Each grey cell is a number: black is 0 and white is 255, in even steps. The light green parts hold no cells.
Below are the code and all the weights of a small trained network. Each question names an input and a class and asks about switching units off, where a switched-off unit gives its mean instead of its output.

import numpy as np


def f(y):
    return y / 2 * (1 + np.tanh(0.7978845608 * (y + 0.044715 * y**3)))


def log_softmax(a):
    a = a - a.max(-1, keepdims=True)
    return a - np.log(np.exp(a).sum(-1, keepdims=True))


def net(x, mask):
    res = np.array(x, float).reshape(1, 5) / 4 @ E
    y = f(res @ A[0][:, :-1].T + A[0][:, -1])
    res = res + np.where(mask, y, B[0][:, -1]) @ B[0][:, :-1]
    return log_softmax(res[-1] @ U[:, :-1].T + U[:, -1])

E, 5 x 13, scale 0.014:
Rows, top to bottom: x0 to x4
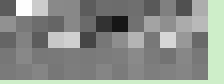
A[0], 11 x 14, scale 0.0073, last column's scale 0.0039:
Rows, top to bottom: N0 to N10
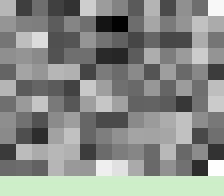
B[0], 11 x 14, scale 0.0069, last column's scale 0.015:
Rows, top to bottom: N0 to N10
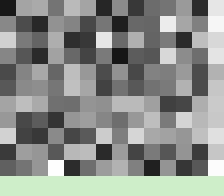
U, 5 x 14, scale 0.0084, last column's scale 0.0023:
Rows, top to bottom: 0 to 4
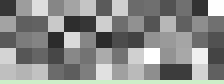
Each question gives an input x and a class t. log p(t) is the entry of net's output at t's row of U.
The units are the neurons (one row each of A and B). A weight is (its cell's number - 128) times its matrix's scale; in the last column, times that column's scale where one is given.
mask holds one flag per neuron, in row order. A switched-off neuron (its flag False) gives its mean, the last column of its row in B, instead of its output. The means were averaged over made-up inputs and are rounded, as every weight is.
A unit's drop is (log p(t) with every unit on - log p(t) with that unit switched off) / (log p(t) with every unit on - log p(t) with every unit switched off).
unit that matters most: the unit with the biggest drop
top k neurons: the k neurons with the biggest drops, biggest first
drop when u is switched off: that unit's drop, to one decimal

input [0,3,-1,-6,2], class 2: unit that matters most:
N10
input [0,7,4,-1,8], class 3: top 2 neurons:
N0, N7
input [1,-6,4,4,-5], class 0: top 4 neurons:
N2, N1, N3, N9
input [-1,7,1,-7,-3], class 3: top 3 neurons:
N10, N7, N0
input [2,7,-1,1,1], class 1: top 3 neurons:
N3, N0, N1
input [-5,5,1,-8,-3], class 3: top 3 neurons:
N8, N9, N7
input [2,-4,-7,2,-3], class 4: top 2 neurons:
N2, N6
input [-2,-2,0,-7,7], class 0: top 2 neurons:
N2, N1
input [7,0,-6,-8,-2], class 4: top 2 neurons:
N6, N10
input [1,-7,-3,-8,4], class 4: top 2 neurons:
N6, N9
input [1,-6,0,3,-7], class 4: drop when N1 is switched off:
0.3
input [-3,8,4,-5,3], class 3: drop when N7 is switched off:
0.2
